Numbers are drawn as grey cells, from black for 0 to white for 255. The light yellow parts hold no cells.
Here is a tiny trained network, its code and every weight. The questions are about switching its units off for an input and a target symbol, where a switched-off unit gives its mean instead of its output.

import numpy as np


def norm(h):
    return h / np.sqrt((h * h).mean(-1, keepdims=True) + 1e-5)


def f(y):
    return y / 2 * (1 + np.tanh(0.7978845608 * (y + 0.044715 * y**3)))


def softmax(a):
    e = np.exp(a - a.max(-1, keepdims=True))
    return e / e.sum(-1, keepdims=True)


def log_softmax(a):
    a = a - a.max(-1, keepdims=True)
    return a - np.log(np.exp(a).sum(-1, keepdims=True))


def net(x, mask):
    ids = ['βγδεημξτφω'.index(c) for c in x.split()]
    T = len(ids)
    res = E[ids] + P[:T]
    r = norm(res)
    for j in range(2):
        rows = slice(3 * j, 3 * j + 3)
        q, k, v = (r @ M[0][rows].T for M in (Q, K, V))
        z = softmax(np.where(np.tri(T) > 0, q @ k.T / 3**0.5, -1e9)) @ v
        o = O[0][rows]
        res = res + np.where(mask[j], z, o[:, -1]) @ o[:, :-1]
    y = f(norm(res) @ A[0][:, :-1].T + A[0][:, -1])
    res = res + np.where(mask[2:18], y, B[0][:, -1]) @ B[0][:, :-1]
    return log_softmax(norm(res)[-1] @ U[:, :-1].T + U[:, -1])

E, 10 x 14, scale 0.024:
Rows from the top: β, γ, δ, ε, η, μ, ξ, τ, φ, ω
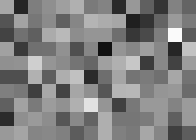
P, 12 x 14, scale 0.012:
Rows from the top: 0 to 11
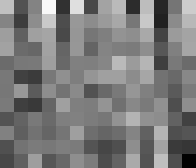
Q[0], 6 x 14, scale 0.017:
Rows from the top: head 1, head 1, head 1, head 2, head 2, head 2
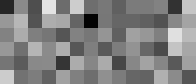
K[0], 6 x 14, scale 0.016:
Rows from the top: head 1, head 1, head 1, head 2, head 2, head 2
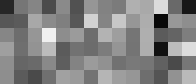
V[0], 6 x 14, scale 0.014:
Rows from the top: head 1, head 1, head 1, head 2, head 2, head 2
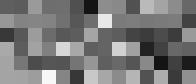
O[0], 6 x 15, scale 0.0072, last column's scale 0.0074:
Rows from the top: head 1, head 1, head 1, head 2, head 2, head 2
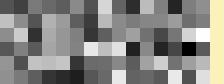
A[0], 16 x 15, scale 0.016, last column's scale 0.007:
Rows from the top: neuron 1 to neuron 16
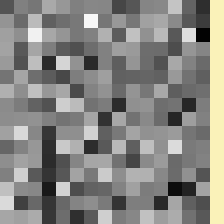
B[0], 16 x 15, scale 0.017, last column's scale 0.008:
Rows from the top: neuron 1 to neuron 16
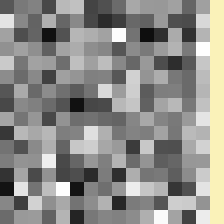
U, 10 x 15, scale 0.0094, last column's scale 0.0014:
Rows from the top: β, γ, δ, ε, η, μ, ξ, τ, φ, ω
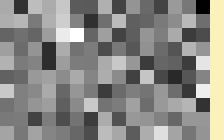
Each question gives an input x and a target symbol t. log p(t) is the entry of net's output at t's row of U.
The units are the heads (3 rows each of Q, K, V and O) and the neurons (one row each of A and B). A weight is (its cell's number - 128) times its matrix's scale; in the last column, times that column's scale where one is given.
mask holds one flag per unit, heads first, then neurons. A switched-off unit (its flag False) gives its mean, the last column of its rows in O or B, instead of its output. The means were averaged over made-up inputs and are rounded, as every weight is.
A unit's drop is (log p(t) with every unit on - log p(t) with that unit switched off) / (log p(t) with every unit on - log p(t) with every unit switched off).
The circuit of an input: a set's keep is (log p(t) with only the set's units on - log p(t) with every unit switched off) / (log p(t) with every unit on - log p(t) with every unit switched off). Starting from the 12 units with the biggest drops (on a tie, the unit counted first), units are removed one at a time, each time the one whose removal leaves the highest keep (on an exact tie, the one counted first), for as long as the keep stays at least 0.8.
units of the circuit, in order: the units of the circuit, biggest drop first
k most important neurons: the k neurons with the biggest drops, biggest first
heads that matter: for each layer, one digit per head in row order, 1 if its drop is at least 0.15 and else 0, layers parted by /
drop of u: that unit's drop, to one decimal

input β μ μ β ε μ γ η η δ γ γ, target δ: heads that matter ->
11
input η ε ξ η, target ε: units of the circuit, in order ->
[head 1; neuron 9]
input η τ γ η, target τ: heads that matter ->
11
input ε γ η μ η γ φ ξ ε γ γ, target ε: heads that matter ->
10
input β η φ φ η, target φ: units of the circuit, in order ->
[head 2; neuron 13]
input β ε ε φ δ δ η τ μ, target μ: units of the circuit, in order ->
[neuron 11]
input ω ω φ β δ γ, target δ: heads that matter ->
01
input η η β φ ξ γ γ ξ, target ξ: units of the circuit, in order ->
[neuron 2; head 1]
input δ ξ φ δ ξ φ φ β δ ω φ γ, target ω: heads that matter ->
01
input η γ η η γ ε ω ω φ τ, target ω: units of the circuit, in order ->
[head 2; neuron 16]
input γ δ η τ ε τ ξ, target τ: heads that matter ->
10
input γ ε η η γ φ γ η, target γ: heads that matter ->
11
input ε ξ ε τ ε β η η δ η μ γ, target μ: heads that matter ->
10
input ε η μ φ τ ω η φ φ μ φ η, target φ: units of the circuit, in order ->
[head 1]
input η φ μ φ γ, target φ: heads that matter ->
00
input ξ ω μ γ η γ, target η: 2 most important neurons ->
[neuron 6; neuron 11]
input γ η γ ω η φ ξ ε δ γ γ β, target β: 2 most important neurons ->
[neuron 15; neuron 5]
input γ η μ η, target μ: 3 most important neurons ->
[neuron 12; neuron 16; neuron 8]
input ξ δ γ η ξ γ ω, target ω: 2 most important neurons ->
[neuron 16; neuron 11]
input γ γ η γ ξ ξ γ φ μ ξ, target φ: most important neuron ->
[neuron 13]
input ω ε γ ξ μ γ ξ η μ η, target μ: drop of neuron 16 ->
0.1
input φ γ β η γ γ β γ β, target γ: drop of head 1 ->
0.3
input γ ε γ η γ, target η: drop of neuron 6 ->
0.2
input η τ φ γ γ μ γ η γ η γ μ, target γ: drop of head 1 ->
0.4
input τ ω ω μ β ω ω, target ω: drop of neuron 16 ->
0.4
